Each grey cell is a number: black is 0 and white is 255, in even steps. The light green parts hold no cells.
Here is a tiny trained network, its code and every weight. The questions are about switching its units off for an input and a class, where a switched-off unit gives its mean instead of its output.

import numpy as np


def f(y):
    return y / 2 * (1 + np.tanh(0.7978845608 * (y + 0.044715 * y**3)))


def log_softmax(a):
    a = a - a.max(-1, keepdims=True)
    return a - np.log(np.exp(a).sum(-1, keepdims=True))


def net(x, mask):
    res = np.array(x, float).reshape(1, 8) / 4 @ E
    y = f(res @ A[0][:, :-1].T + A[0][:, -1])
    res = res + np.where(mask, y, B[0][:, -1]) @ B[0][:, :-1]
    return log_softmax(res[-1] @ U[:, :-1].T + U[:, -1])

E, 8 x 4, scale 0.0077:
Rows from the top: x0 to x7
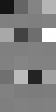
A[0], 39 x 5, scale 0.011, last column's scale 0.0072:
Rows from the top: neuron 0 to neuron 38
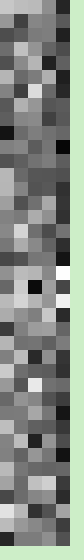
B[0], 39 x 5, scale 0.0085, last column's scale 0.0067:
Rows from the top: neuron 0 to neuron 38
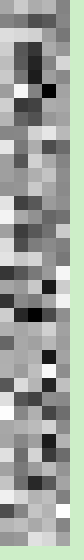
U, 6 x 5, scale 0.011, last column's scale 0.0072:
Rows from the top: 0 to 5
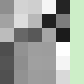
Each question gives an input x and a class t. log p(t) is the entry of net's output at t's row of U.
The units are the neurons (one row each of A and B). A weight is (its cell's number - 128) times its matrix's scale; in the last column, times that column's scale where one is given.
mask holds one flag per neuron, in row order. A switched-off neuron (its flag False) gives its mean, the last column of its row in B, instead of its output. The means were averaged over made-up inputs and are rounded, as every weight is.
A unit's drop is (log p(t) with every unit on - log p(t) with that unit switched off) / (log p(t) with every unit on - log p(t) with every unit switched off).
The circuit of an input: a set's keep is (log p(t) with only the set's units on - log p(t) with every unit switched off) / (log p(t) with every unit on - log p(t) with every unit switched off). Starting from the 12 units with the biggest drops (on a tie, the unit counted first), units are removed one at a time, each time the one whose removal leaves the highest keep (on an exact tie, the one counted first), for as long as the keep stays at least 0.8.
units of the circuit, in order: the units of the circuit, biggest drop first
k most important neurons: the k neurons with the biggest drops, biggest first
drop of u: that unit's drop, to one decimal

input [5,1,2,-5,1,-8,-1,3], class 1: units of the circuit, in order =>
(neuron 6; neuron 27)
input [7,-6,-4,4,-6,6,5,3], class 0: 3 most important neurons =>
(neuron 9; neuron 38; neuron 23)
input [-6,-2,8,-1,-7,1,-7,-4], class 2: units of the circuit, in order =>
(neuron 22)
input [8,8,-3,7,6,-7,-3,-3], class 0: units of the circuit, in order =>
(neuron 9; neuron 23)
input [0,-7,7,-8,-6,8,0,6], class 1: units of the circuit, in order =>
(neuron 20; neuron 31)
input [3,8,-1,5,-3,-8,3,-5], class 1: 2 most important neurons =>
(neuron 6; neuron 27)
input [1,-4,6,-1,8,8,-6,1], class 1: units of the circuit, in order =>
(neuron 20; neuron 31)
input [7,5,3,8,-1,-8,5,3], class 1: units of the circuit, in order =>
(neuron 6; neuron 27)
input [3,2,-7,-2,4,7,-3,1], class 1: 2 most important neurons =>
(neuron 20; neuron 25)
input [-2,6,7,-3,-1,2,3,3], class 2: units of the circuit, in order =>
(neuron 22; neuron 14)
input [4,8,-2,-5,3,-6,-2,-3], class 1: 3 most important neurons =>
(neuron 6; neuron 27; neuron 36)
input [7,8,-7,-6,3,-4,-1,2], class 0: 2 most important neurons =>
(neuron 9; neuron 38)
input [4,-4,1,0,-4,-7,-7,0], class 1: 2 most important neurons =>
(neuron 6; neuron 27)
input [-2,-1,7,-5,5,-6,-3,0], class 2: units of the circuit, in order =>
(neuron 34)
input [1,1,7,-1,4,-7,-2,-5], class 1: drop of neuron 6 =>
0.3
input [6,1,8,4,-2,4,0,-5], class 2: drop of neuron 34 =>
0.1
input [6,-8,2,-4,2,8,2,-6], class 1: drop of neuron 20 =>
0.3
